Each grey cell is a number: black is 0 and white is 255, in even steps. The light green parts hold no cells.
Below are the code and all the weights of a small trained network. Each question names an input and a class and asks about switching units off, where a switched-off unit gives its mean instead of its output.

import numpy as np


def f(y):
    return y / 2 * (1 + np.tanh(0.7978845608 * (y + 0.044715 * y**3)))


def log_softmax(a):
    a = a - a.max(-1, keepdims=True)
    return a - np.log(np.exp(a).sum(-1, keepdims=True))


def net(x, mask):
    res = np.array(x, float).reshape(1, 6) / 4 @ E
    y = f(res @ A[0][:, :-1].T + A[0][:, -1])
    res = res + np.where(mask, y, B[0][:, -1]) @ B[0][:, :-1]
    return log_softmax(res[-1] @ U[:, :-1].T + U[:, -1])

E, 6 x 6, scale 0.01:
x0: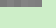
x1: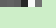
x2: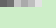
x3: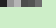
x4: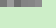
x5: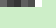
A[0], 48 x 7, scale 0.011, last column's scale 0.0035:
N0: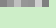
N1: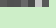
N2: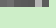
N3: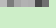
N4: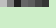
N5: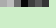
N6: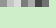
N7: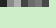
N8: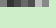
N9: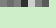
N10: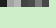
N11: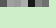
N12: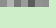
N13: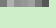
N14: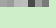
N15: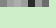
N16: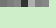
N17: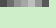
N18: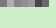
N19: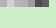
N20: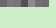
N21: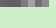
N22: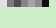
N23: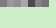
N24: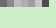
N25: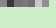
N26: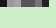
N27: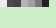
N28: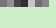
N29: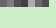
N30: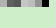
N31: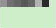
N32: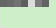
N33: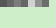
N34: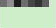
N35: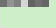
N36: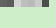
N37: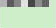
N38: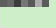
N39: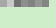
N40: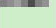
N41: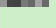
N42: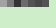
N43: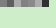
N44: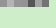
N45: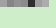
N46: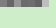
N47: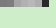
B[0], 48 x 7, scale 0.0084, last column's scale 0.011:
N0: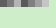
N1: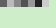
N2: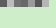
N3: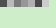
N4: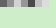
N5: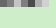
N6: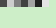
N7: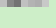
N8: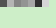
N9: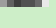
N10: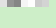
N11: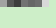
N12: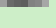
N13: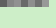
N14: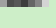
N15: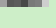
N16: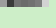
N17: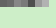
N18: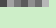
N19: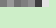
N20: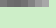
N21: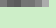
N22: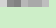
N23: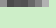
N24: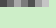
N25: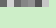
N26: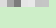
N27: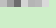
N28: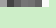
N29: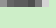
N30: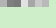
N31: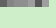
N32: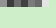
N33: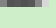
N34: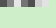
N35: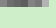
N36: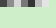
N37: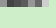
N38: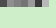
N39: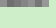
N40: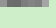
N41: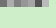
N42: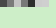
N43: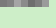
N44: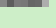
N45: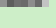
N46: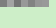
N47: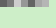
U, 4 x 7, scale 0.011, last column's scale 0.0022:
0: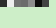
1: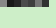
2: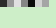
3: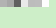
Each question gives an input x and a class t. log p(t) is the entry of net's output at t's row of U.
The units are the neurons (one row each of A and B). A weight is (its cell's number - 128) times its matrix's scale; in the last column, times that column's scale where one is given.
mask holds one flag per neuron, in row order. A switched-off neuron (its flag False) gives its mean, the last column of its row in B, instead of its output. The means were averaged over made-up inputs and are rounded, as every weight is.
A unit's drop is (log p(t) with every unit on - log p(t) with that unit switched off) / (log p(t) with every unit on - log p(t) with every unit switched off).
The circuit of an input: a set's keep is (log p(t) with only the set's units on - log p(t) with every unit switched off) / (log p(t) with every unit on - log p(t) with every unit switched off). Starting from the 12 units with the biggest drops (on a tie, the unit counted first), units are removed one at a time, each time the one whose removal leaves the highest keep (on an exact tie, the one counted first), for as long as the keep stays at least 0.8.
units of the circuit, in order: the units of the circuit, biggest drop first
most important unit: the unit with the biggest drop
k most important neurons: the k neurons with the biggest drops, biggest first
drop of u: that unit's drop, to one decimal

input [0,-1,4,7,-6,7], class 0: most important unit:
N1
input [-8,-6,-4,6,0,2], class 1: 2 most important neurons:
[N11 N15]
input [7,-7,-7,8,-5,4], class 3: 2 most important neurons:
[N10 N26]
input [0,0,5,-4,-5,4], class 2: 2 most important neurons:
[N36 N6]
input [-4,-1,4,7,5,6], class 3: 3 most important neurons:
[N10 N26 N7]
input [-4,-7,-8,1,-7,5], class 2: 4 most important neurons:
[N34 N42 N4 N5]
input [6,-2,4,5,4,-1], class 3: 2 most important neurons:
[N10 N26]
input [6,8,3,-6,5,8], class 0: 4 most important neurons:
[N8 N25 N1 N41]
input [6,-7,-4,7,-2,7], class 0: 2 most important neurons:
[N1 N8]
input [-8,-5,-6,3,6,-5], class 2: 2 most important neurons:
[N34 N5]
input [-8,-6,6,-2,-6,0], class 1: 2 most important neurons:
[N37 N14]
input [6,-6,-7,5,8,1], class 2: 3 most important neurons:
[N34 N5 N42]
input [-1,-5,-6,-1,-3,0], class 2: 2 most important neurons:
[N34 N4]
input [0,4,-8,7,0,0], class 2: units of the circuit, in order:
[N34]
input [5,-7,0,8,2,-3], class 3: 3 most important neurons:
[N10 N26 N7]
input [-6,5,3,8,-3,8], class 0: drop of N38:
0.2
